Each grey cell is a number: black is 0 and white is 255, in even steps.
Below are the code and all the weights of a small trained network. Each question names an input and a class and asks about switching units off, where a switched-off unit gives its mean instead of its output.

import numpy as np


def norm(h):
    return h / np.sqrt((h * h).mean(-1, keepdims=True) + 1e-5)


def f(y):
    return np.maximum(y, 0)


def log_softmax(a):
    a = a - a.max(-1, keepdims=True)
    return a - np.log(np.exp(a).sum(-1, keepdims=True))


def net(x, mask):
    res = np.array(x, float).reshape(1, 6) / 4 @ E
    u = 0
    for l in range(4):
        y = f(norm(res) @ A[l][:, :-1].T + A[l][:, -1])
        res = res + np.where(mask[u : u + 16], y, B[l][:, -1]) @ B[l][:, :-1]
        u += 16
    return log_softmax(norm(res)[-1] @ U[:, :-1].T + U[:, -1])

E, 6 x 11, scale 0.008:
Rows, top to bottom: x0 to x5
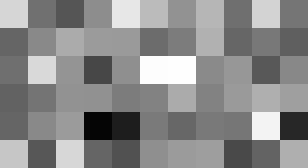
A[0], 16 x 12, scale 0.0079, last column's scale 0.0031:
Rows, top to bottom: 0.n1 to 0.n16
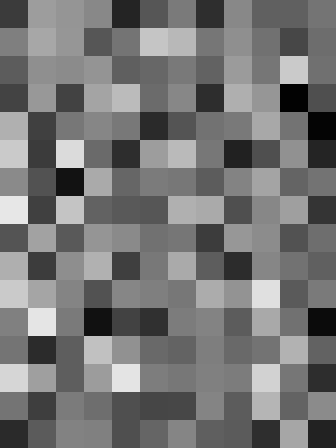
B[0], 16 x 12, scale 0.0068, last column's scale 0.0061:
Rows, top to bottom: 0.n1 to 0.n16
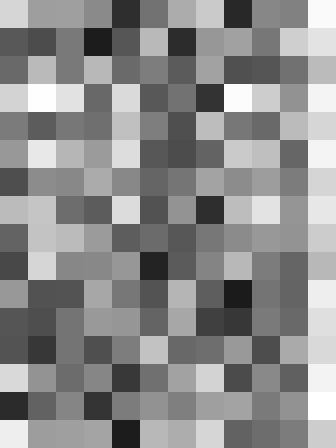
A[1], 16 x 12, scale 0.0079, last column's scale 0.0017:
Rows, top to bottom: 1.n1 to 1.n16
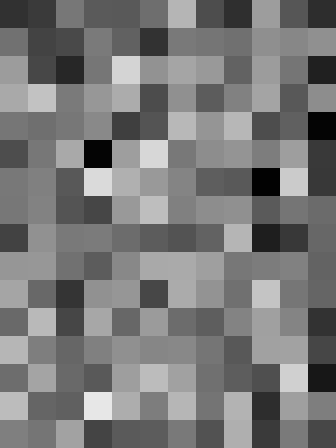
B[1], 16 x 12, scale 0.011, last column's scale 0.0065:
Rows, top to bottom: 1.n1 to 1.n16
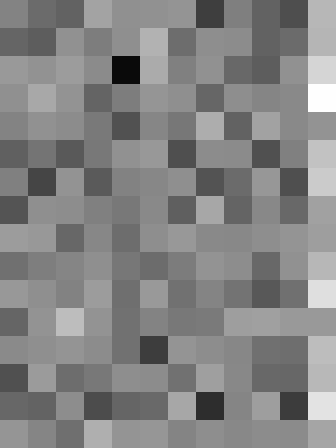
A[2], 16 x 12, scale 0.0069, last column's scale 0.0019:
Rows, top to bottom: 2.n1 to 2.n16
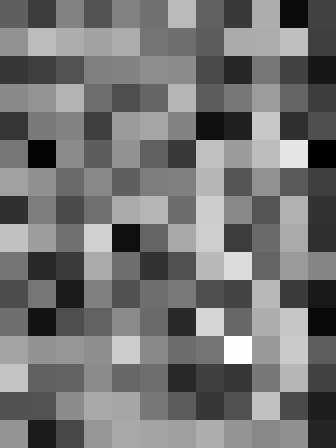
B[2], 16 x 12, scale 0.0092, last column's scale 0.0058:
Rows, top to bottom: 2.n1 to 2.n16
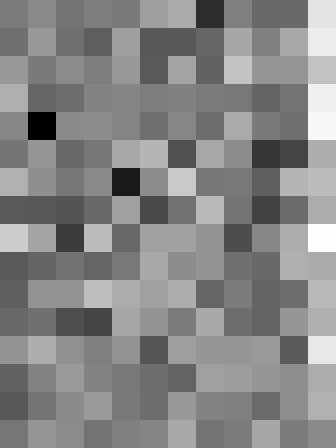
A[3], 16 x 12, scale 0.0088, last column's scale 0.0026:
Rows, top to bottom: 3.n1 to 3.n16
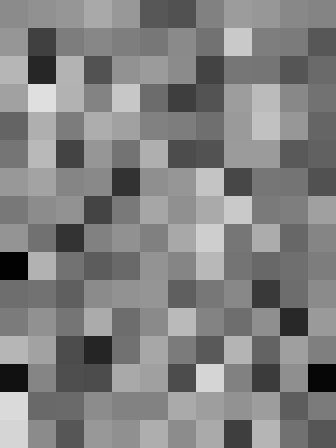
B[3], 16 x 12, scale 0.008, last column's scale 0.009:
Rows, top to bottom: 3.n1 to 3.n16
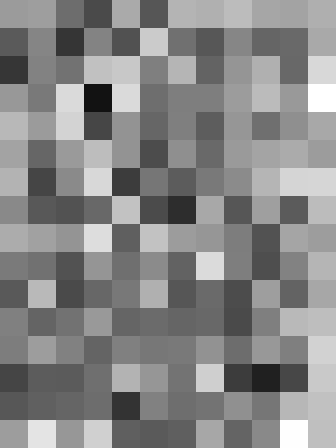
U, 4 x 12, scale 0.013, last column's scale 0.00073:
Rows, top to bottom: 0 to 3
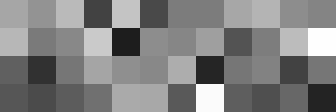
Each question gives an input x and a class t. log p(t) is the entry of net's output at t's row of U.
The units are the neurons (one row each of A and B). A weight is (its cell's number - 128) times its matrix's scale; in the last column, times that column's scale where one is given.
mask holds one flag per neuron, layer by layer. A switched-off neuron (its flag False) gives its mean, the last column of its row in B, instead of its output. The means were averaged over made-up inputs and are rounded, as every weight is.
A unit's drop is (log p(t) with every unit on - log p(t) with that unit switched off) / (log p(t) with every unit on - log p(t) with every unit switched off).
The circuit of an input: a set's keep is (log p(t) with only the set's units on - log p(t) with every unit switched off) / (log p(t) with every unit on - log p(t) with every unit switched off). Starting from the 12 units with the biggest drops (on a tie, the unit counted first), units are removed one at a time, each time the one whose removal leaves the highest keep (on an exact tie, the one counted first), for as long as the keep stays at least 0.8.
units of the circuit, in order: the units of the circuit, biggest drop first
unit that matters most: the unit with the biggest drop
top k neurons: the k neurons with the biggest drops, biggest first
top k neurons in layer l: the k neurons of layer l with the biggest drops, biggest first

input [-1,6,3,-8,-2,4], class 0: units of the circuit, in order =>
0.n6
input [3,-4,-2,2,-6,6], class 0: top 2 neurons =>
0.n8, 0.n6
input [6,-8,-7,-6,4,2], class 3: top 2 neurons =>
0.n5, 0.n15
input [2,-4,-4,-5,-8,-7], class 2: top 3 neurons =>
1.n15, 1.n7, 0.n6
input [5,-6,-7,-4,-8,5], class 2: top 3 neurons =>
1.n15, 1.n7, 0.n2
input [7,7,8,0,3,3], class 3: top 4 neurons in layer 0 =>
0.n2, 0.n1, 0.n16, 0.n12
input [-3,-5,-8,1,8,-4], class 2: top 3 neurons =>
0.n12, 1.n1, 0.n2
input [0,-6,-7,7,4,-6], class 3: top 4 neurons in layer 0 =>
0.n15, 0.n5, 0.n6, 0.n8
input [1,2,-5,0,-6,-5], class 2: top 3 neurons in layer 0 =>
0.n13, 0.n6, 0.n8
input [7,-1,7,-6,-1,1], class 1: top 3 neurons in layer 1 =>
1.n3, 1.n13, 1.n2
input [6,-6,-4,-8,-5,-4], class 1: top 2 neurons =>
0.n14, 1.n3
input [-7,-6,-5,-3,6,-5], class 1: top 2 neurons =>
0.n1, 0.n6
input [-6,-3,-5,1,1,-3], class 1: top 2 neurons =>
0.n1, 0.n16
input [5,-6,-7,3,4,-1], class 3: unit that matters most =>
0.n15
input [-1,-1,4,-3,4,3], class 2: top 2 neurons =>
0.n12, 0.n4
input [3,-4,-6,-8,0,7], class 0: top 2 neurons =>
0.n8, 0.n6
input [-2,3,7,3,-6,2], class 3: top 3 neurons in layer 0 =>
0.n2, 0.n11, 0.n12
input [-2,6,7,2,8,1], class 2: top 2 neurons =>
0.n12, 1.n1
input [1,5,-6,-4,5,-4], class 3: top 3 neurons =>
0.n5, 0.n15, 1.n15
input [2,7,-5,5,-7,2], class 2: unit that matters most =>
1.n15
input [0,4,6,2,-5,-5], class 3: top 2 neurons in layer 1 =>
1.n14, 1.n6
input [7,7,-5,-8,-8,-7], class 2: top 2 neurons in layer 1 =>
1.n15, 1.n7
